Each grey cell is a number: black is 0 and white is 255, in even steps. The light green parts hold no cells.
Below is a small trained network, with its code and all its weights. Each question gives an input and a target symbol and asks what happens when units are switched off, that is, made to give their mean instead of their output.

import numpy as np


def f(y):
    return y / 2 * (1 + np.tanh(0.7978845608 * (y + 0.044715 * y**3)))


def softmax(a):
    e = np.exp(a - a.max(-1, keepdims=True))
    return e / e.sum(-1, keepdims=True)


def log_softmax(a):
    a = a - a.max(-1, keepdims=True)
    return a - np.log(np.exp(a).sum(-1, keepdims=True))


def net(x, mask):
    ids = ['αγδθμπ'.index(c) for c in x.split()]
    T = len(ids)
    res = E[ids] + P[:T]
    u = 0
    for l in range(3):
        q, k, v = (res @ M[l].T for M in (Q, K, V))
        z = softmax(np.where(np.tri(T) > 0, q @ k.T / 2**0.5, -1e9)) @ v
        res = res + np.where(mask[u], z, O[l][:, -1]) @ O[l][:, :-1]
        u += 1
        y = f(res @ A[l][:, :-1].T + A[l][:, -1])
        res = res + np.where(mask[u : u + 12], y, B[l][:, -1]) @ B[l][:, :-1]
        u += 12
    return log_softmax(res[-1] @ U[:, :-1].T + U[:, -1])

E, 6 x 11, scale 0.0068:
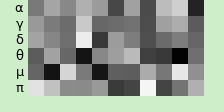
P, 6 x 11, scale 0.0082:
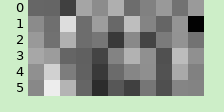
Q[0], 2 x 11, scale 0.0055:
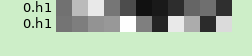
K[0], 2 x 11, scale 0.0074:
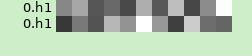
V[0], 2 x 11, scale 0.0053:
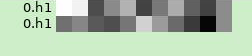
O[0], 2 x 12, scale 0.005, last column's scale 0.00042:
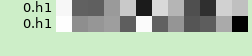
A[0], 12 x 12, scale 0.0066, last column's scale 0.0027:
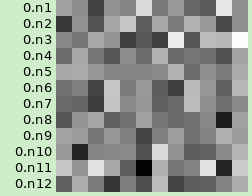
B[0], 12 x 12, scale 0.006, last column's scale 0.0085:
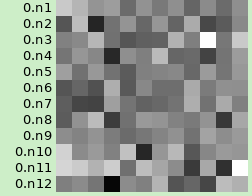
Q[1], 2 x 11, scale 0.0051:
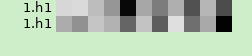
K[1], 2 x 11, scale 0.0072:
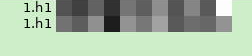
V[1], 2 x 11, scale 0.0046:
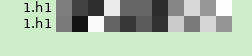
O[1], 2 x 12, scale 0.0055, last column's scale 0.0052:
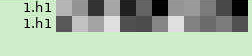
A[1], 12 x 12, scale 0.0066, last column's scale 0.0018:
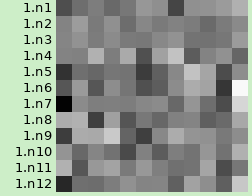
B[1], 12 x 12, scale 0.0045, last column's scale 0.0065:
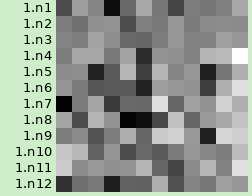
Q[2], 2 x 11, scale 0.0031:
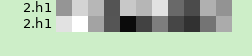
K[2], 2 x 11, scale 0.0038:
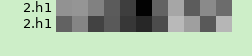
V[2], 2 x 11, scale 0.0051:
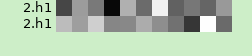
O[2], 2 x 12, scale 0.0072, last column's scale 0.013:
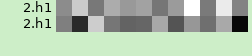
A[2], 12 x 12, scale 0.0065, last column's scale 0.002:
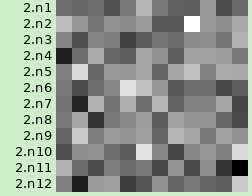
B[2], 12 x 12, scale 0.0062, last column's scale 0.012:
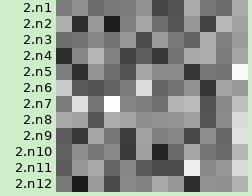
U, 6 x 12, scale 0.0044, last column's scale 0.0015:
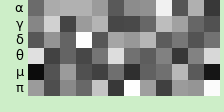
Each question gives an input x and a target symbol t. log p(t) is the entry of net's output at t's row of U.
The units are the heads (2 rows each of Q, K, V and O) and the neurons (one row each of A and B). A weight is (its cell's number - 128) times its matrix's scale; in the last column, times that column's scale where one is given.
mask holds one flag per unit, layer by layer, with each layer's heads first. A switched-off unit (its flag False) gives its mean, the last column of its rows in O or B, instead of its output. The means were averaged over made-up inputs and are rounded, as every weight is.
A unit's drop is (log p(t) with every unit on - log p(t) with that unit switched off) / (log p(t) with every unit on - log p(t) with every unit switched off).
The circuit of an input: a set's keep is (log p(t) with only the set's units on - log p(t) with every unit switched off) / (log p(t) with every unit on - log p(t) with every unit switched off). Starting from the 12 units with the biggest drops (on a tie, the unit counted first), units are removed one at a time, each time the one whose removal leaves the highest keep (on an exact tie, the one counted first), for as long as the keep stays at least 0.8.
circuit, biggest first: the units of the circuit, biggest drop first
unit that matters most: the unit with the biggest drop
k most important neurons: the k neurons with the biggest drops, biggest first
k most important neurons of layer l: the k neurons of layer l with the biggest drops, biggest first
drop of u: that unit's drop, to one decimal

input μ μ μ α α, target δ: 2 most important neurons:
[0.n11 1.n9]
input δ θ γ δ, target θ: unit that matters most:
2.n6
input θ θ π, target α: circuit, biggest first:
[1.h1 2.h1 2.n7]
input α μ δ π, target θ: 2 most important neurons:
[0.n2 2.n2]
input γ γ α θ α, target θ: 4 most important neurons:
[2.n6 0.n3 1.n8 0.n12]
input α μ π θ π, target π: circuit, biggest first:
[1.h1 2.n10]
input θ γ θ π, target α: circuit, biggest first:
[2.h1 1.h1]
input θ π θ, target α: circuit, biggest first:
[2.h1 2.n7 1.h1]
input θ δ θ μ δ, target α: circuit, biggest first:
[2.h1 1.h1]
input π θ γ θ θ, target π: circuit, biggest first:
[1.h1 0.n12]
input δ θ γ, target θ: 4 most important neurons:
[2.n6 0.n11 0.n3 1.n8]
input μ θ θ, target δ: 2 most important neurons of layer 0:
[0.n11 0.n12]
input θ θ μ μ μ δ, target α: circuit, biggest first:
[2.h1 1.h1 0.n12]
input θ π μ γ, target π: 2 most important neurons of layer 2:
[2.n12 2.n11]
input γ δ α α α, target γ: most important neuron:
[0.n11]
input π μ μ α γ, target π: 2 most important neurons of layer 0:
[0.n11 0.n1]
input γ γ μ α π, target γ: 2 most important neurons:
[0.n11 2.n11]
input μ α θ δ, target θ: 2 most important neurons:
[0.n3 1.n7]
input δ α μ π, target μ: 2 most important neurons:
[0.n11 2.n11]
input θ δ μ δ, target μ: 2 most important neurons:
[0.n11 2.n4]
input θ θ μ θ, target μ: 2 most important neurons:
[0.n11 2.n4]
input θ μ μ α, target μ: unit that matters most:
0.h1
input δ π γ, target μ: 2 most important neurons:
[0.n11 2.n11]
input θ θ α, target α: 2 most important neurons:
[0.n1 2.n7]
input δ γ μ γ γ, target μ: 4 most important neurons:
[0.n11 1.n8 2.n11 0.n7]
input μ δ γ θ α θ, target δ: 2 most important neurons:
[0.n11 1.n5]
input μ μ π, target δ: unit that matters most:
1.h1
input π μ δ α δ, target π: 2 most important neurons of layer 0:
[0.n11 0.n1]
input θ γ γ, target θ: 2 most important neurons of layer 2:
[2.n6 2.n11]
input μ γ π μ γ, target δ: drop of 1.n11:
0.0
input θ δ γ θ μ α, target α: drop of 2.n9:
0.2
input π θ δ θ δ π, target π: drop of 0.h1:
0.2
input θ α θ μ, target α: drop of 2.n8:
-0.1
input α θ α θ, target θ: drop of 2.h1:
0.1
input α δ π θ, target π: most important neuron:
[0.n3]
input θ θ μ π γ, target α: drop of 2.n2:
0.0
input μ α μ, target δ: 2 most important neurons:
[0.n11 1.n9]
